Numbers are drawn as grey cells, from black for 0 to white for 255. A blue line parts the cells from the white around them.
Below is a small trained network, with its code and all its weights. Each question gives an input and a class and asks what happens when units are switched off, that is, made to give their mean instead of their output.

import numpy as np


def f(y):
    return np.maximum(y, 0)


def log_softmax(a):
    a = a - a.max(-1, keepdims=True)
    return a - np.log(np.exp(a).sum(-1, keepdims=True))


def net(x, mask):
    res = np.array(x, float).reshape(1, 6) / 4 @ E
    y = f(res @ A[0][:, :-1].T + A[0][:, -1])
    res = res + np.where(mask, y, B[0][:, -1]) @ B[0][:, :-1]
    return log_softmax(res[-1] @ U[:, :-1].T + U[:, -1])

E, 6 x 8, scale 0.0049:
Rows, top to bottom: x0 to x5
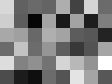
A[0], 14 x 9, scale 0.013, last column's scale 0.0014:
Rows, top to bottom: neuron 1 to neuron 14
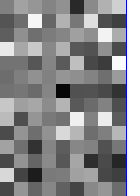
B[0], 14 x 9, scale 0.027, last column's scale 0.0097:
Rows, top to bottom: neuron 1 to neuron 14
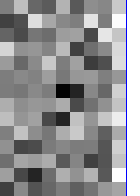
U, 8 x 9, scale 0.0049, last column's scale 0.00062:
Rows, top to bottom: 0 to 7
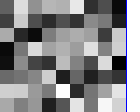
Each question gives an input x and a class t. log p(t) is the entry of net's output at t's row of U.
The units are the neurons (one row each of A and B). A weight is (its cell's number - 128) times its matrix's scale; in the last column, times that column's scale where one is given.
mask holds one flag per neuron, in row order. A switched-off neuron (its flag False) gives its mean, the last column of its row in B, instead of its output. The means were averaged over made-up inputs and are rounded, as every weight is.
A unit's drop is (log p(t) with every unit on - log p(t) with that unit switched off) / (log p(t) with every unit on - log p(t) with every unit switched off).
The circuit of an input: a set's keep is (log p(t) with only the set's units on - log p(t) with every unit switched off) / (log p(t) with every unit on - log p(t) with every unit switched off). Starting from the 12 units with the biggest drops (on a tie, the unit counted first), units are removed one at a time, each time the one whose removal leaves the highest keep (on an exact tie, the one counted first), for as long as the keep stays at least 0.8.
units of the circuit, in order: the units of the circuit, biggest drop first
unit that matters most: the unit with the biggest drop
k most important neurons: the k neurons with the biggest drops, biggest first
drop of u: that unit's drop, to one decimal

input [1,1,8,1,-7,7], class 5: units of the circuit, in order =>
neuron 7
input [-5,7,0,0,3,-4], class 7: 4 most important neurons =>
neuron 9; neuron 3; neuron 11; neuron 2
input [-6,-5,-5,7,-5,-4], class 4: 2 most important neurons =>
neuron 14; neuron 3
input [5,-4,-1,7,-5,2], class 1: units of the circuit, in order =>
neuron 14; neuron 5
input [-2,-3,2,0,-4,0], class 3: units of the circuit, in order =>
neuron 11; neuron 4
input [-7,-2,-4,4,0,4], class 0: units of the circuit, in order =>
neuron 12; neuron 10
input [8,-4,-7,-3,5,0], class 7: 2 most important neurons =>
neuron 9; neuron 3
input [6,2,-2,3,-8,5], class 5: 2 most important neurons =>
neuron 7; neuron 12
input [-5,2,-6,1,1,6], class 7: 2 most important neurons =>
neuron 9; neuron 3
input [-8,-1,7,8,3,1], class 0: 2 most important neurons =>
neuron 10; neuron 11
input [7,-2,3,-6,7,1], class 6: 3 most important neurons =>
neuron 4; neuron 8; neuron 11
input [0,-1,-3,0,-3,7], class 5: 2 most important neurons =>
neuron 12; neuron 5
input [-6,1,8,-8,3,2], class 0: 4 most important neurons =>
neuron 10; neuron 12; neuron 5; neuron 7
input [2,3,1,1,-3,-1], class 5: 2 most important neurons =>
neuron 7; neuron 13
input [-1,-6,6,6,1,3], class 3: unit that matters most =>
neuron 4
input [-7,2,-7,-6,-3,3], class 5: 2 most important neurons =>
neuron 5; neuron 12
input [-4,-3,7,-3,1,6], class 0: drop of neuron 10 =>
0.3
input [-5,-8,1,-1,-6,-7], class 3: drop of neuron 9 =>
0.0
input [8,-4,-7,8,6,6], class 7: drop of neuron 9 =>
0.1
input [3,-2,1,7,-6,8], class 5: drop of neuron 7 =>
0.1
